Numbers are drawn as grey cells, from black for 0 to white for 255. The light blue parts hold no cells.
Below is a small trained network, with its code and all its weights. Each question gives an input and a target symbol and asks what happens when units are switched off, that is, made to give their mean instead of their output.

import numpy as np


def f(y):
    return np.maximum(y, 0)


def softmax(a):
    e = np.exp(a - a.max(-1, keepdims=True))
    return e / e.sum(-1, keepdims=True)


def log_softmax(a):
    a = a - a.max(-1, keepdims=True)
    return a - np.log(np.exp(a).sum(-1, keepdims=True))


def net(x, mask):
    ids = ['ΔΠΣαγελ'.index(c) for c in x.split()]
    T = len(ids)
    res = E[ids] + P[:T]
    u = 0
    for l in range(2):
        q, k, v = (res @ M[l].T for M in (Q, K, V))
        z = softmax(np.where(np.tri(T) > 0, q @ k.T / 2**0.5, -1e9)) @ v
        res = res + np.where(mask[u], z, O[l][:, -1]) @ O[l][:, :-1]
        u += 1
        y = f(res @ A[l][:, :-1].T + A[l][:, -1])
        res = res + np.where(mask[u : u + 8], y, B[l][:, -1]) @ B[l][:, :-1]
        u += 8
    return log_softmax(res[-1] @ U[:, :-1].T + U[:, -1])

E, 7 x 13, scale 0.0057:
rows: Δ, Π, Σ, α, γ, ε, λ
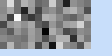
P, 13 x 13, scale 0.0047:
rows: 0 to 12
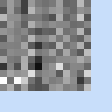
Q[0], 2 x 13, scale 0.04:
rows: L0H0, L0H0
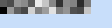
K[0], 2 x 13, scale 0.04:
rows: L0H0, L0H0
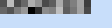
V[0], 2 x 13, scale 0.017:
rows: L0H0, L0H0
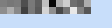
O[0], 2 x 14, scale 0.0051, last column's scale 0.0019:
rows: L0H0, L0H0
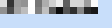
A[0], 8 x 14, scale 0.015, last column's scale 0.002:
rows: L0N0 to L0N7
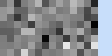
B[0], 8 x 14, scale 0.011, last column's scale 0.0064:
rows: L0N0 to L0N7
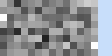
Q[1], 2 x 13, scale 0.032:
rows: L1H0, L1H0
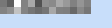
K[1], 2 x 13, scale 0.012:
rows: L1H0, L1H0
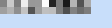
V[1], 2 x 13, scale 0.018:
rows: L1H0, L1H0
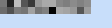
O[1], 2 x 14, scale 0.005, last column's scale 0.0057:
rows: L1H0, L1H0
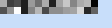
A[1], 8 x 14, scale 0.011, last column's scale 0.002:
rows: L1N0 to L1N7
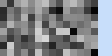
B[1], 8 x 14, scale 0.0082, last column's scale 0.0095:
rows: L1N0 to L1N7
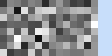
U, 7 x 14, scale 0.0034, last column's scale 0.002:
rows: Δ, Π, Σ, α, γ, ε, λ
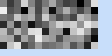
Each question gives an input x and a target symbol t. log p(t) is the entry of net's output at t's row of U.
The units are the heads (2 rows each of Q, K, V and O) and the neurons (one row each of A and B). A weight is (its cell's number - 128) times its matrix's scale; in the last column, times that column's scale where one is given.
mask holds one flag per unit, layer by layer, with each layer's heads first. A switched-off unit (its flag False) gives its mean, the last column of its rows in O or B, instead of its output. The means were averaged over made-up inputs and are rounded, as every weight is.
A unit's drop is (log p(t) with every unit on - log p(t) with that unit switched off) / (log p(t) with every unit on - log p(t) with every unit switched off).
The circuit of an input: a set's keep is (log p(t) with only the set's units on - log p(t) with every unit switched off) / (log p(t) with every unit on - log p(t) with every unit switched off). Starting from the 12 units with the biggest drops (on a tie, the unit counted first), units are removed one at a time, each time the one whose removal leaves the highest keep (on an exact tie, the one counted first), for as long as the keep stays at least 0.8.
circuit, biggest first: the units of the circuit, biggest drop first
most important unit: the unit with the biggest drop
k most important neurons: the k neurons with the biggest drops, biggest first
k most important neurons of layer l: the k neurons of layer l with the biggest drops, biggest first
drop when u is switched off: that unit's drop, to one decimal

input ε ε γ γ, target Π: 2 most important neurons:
(L1N3, L1N7)
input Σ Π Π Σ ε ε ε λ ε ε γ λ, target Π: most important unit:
L1N7
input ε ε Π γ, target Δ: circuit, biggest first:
(L0H0, L0N0, L1H0, L0N4)
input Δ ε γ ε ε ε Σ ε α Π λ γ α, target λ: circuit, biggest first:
(L1H0, L0N7)
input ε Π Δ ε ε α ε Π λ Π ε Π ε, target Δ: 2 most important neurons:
(L0N4, L0N0)
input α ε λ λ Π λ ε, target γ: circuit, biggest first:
(L0H0, L1N3)
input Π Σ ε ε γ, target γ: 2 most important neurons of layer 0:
(L0N5, L0N6)
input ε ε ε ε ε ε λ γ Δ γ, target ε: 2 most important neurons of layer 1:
(L1N1, L1N2)
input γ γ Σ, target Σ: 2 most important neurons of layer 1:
(L1N5, L1N4)
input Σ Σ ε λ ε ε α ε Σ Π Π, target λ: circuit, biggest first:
(L1H0, L0N6)
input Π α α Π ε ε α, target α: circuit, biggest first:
(L0H0, L0N0)
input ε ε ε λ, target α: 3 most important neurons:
(L0N0, L1N3, L1N2)
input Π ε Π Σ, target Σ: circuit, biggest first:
(L1H0, L1N5, L0N6)
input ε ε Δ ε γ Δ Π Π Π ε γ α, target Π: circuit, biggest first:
(L0H0, L0N3, L1N7)
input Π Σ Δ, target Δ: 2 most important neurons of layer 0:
(L0N0, L0N4)
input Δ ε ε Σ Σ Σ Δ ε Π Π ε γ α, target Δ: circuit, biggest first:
(L1H0, L0H0)
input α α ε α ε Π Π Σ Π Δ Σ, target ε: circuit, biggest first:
(L1N1, L0H0, L0N3)
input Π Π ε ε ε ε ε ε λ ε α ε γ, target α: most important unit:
L1N3
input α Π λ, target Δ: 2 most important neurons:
(L0N4, L0N6)
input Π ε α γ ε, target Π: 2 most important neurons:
(L1N7, L0N3)
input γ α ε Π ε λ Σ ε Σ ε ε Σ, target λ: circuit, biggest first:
(L1H0)
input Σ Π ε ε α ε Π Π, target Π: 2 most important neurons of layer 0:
(L0N6, L0N1)
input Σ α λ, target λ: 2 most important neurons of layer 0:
(L0N0, L0N4)
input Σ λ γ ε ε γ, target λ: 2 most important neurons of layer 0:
(L0N0, L0N5)
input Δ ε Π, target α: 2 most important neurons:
(L0N0, L1N2)
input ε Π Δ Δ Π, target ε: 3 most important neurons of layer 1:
(L1N1, L1N2, L1N6)
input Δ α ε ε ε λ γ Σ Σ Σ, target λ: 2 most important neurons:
(L0N7, L0N0)
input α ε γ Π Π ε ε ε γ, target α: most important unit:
L0H0
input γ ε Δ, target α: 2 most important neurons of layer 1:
(L1N3, L1N2)
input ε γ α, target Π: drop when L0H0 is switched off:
1.1
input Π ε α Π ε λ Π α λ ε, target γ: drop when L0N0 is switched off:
0.1
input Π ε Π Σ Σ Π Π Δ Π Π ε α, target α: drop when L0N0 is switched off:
0.2
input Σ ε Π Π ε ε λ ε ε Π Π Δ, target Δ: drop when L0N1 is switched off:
0.0
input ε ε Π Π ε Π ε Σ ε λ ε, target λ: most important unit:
L1H0
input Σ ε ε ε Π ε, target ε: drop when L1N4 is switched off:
1.2
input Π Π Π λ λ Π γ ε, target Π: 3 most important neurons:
(L1N7, L0N3, L1N2)
